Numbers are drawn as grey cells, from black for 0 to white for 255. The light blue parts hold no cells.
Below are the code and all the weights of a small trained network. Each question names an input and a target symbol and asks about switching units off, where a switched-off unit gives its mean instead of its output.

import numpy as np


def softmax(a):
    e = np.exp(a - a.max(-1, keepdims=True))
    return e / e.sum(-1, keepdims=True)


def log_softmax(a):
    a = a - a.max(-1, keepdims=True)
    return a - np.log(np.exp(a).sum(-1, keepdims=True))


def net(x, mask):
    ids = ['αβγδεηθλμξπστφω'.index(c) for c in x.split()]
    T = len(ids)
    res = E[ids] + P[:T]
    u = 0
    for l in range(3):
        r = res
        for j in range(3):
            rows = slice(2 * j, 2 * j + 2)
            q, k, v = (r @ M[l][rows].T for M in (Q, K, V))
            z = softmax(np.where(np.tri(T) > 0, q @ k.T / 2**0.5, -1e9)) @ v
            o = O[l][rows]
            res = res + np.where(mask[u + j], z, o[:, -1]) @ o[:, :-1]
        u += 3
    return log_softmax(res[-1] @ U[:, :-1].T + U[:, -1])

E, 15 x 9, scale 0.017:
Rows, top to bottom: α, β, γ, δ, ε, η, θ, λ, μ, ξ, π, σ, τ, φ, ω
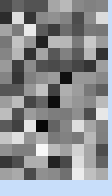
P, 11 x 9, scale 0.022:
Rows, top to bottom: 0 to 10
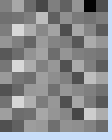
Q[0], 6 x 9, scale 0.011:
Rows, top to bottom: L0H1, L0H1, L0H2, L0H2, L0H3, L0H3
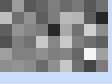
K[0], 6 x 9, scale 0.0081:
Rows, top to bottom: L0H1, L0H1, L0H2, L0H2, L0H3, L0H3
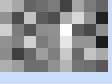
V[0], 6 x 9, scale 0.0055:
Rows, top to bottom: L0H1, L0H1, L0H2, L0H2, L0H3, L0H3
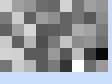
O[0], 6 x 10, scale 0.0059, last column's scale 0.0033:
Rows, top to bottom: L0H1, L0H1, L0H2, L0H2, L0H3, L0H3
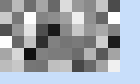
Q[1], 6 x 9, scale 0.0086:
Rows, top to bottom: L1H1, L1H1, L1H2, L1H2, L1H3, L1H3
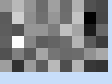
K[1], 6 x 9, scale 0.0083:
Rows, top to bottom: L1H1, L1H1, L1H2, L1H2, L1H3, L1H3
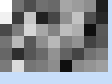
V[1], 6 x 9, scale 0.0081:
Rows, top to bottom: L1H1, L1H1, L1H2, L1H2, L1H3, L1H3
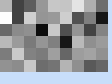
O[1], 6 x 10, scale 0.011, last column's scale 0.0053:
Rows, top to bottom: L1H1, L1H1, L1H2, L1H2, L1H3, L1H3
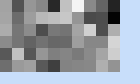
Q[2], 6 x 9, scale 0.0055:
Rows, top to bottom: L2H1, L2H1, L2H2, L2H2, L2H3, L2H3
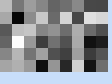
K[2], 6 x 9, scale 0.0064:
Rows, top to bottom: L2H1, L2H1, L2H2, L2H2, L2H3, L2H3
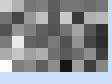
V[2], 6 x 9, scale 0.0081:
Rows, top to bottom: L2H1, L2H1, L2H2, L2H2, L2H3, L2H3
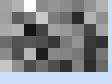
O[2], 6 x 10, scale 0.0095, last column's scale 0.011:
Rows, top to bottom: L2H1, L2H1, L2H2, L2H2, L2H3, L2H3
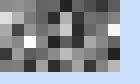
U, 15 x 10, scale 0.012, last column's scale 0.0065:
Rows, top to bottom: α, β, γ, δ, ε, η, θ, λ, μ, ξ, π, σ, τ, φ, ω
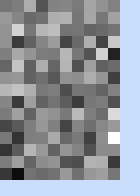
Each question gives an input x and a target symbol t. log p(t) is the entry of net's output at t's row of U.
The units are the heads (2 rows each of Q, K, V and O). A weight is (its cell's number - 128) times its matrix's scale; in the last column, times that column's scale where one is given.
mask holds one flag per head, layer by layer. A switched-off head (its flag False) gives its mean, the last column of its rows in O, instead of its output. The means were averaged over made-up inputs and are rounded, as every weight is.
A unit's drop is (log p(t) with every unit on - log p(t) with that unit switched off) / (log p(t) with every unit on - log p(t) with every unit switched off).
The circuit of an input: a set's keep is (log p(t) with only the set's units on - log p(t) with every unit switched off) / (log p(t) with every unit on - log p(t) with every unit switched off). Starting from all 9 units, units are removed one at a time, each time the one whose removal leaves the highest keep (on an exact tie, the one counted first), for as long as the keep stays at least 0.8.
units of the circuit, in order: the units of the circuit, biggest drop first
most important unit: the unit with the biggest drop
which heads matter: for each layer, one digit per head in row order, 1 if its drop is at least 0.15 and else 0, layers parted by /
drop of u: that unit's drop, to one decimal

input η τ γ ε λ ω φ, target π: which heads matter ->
001 / 010 / 010
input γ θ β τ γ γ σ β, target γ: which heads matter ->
100 / 100 / 110
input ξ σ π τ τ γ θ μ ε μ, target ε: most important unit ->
L1H2
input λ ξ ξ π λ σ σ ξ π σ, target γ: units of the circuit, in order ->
L2H2; L1H2
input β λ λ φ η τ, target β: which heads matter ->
000 / 100 / 010
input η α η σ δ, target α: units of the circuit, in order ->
L2H3; L2H2
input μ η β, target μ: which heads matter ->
000 / 000 / 010
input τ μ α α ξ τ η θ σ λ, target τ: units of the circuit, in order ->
L0H3; L1H2
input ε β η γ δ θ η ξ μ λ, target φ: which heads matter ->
000 / 100 / 111
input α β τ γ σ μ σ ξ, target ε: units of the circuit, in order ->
L1H2; L0H3
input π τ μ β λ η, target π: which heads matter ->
010 / 010 / 101
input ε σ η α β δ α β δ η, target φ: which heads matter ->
000 / 100 / 010
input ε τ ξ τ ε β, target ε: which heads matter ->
001 / 000 / 110
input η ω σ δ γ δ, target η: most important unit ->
L2H3
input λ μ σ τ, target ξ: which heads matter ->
000 / 100 / 010
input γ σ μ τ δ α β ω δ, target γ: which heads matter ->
000 / 100 / 100
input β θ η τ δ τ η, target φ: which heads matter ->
010 / 100 / 010
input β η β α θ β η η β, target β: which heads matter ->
000 / 100 / 000
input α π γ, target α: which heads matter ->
000 / 010 / 110
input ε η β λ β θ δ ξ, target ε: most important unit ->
L1H2
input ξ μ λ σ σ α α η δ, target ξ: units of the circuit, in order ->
L2H3; L2H1
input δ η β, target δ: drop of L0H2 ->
0.0
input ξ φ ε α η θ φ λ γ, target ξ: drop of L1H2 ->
0.1
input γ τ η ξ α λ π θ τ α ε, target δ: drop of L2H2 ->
0.2
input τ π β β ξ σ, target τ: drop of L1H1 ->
0.3
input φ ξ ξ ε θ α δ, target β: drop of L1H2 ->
0.1
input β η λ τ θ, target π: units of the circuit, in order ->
L2H2
